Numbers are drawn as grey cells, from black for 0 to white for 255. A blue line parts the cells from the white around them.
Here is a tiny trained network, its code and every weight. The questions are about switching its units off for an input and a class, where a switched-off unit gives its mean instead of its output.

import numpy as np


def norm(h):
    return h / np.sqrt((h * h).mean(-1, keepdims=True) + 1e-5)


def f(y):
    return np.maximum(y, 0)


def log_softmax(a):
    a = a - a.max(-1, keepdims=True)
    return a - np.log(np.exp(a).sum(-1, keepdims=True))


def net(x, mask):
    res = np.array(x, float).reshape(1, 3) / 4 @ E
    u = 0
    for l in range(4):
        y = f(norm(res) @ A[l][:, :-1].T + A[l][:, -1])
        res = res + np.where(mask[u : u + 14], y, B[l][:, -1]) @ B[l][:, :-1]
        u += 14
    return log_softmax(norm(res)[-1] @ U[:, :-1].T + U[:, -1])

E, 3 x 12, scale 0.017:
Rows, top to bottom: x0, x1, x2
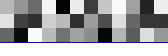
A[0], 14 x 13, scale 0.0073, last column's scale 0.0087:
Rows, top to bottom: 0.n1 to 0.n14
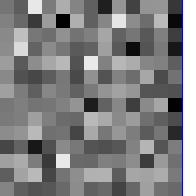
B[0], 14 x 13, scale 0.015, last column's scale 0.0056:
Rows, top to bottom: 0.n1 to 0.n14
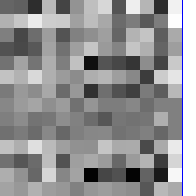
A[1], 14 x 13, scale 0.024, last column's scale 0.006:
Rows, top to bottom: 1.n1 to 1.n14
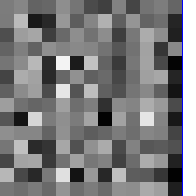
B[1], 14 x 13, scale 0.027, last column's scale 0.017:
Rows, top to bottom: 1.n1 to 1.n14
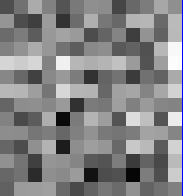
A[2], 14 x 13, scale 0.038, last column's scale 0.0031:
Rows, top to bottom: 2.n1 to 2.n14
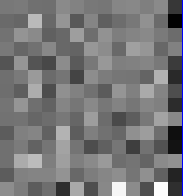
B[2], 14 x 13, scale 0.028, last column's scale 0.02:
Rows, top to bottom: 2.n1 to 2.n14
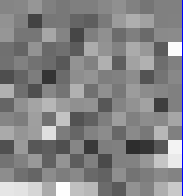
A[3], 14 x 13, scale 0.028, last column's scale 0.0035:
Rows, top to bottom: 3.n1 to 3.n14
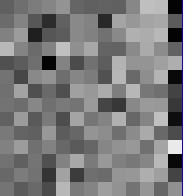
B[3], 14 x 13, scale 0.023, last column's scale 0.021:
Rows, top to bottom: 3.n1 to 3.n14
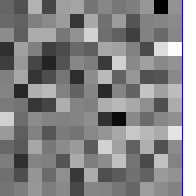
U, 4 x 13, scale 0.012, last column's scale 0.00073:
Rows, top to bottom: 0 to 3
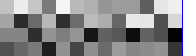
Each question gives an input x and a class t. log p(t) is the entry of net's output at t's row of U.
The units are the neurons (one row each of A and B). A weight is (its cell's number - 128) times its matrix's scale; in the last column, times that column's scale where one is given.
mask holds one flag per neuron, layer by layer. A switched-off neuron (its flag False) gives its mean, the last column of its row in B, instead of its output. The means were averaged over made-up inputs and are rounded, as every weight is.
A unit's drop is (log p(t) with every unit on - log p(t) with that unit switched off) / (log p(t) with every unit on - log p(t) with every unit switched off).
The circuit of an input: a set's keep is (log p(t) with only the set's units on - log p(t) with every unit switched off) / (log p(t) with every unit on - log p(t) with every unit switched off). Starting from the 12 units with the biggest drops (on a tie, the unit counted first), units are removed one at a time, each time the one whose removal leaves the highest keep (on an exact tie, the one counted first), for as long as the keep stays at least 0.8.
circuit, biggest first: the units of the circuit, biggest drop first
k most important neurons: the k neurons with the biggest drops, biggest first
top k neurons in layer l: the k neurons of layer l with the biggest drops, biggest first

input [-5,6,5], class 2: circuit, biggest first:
1.n13
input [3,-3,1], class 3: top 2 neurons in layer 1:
1.n13, 1.n9
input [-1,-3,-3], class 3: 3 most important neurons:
0.n13, 1.n9, 1.n4
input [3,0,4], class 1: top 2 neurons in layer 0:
0.n6, 0.n11
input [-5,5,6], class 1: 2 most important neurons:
1.n9, 0.n2
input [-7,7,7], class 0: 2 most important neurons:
1.n5, 1.n7
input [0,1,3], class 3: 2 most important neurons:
0.n1, 1.n4
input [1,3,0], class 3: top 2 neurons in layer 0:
0.n5, 0.n7
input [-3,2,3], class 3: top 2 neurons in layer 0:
0.n1, 0.n6
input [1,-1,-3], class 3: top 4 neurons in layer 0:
0.n3, 0.n12, 0.n1, 0.n4
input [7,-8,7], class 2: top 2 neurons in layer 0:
0.n11, 0.n6
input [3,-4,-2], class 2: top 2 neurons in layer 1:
1.n9, 1.n5
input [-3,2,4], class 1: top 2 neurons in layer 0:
0.n2, 0.n13
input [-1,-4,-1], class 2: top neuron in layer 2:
2.n11
